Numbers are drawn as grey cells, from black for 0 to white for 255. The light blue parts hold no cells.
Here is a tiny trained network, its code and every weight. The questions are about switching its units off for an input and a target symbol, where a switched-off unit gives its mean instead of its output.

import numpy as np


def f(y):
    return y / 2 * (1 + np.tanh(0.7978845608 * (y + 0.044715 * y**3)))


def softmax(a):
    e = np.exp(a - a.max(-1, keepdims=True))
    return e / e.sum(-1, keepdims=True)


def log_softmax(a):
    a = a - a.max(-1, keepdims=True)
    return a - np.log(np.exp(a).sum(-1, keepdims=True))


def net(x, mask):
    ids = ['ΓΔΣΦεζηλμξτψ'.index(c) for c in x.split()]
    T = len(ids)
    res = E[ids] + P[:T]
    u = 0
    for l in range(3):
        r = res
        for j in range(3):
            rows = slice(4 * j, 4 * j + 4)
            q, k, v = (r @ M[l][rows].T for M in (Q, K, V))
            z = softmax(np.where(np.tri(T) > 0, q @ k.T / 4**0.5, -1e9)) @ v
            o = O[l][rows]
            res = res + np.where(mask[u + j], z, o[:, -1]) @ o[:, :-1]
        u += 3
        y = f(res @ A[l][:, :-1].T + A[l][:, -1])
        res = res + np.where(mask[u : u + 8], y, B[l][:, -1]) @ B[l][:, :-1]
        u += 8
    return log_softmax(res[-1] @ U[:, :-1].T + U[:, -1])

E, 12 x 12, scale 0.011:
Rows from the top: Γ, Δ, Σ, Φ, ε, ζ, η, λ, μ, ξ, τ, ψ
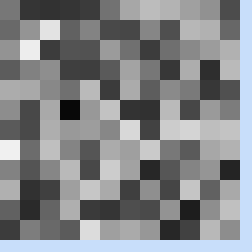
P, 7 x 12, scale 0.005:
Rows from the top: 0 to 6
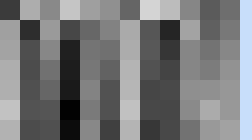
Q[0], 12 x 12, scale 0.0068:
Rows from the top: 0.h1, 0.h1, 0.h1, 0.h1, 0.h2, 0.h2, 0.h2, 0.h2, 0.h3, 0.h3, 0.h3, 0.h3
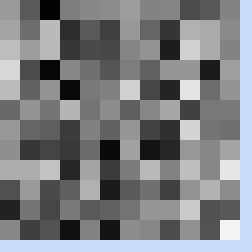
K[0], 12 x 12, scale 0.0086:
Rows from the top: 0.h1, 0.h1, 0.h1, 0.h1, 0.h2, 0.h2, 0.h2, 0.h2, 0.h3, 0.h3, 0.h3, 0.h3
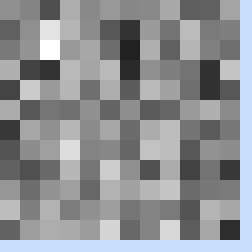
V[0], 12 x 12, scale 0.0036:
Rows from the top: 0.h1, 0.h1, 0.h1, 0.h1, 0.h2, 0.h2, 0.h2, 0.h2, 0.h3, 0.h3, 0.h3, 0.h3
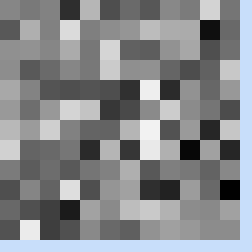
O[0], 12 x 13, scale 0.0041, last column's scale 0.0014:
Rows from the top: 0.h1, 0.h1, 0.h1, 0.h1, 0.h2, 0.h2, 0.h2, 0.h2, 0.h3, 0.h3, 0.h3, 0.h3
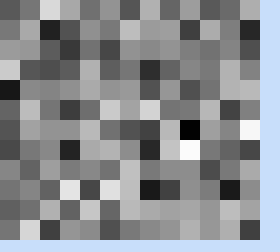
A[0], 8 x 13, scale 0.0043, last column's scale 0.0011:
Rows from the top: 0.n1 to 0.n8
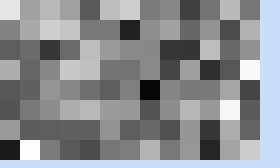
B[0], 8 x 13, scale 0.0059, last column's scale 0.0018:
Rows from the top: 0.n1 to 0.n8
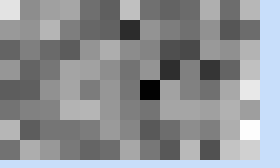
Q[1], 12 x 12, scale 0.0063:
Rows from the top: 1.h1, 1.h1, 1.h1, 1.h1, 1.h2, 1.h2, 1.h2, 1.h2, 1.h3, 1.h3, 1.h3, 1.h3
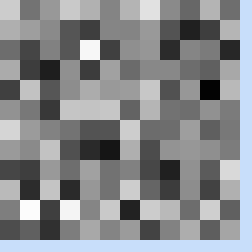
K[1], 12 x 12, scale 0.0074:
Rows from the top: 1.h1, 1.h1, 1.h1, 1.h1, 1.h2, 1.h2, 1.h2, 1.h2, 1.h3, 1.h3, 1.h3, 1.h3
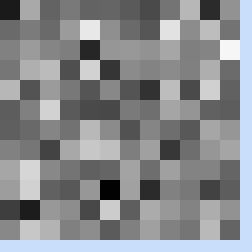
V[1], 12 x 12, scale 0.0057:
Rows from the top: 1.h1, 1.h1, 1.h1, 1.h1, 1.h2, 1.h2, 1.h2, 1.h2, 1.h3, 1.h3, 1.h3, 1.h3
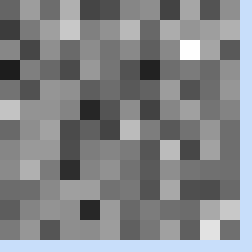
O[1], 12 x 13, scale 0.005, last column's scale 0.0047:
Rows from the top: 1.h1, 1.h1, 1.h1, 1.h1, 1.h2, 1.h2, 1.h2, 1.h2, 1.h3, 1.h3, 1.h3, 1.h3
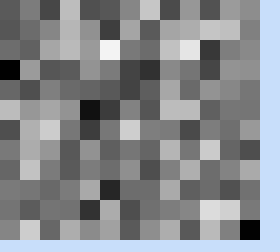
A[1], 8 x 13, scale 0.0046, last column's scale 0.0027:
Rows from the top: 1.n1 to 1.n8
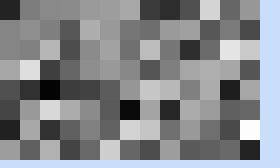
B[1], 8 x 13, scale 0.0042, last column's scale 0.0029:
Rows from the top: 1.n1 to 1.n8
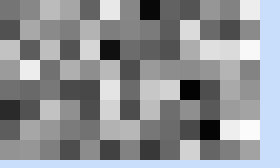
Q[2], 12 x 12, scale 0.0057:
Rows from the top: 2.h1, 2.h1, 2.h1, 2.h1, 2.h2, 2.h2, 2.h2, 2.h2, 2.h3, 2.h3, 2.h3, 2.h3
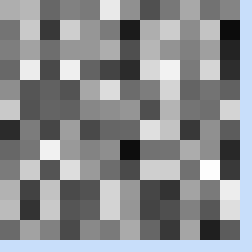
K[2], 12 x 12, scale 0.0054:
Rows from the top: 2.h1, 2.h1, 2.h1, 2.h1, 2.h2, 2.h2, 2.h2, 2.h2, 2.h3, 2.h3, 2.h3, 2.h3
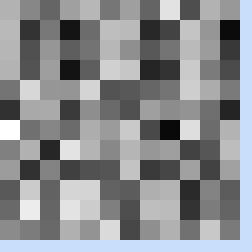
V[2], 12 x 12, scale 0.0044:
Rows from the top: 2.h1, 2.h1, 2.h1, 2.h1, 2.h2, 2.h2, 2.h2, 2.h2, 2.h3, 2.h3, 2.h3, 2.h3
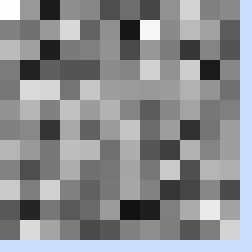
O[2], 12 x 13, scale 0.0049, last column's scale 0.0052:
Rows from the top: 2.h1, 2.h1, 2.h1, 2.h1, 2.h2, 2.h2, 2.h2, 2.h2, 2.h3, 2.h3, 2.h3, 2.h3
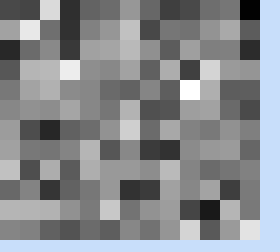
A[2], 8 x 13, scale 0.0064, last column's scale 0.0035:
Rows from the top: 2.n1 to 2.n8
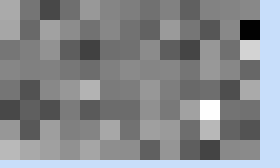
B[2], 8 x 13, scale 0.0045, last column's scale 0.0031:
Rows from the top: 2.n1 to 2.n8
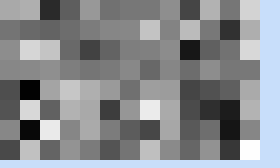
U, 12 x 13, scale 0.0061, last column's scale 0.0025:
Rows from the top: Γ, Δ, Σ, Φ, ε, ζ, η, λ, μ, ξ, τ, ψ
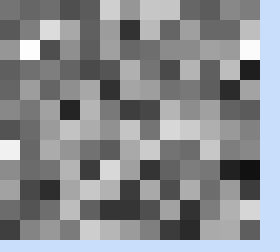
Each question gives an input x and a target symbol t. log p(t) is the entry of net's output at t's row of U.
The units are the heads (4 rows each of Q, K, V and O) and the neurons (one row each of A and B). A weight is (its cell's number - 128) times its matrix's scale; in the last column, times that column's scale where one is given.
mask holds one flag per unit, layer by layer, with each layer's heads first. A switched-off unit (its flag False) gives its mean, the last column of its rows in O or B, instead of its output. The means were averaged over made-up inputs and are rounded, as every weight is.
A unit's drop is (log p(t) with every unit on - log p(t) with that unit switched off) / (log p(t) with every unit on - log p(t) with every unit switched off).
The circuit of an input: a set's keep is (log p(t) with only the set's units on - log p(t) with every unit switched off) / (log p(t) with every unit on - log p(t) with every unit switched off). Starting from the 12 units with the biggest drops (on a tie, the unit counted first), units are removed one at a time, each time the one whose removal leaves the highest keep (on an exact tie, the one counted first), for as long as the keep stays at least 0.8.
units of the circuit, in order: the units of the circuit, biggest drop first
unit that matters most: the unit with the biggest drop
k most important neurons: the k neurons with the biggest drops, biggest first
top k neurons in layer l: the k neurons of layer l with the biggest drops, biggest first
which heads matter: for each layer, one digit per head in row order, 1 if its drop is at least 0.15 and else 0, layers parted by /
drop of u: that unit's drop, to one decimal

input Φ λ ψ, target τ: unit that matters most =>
2.h1
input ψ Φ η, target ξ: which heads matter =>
000 / 110 / 100
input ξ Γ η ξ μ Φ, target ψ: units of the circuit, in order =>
(1.h2, 2.h1, 2.h3)
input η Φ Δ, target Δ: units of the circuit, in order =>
(1.n6, 0.h1)
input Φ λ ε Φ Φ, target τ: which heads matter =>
010 / 000 / 100
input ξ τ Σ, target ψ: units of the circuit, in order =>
(2.h1, 1.h2, 2.h3, 2.h2)
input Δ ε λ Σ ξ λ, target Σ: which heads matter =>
000 / 000 / 101
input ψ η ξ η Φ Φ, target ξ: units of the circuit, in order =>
(2.h1, 1.h2, 1.n1, 0.n3)
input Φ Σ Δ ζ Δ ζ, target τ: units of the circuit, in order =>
(2.h1, 0.h2)
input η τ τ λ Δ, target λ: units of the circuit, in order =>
(0.h2, 1.h1)
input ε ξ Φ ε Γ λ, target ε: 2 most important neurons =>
(2.n6, 1.n7)
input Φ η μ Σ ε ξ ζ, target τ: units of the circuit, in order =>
(2.h1, 0.h2, 1.h2)
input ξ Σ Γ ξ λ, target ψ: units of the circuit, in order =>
(2.h1, 1.h2, 2.h3)
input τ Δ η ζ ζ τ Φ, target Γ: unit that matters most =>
2.h2
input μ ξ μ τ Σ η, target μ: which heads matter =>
001 / 000 / 001
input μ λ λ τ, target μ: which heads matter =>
011 / 100 / 000
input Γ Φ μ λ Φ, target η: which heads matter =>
010 / 000 / 100
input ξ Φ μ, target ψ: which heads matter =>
000 / 010 / 101
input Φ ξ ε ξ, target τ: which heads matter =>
010 / 110 / 100
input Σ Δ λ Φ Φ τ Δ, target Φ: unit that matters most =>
2.h3
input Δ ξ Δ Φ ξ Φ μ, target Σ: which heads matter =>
000 / 000 / 100
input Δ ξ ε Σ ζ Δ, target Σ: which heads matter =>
000 / 000 / 100
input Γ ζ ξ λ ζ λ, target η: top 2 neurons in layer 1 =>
(1.n5, 1.n7)
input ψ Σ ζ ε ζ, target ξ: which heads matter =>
000 / 010 / 100
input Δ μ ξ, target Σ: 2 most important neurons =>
(1.n6, 0.n2)
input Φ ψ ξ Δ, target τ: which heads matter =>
010 / 100 / 110
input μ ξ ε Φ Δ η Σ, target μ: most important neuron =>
(1.n3)
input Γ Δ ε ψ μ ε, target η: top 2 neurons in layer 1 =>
(1.n5, 1.n7)
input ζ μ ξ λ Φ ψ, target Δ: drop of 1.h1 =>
0.4
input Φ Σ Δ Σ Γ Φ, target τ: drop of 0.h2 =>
0.6
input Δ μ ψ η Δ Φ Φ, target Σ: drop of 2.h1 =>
0.9
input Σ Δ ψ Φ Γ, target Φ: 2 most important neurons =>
(1.n4, 1.n7)
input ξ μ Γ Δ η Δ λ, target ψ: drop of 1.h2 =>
0.7
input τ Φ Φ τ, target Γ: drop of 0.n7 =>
0.0
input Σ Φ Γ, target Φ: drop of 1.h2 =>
0.2
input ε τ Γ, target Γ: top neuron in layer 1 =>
(1.n5)
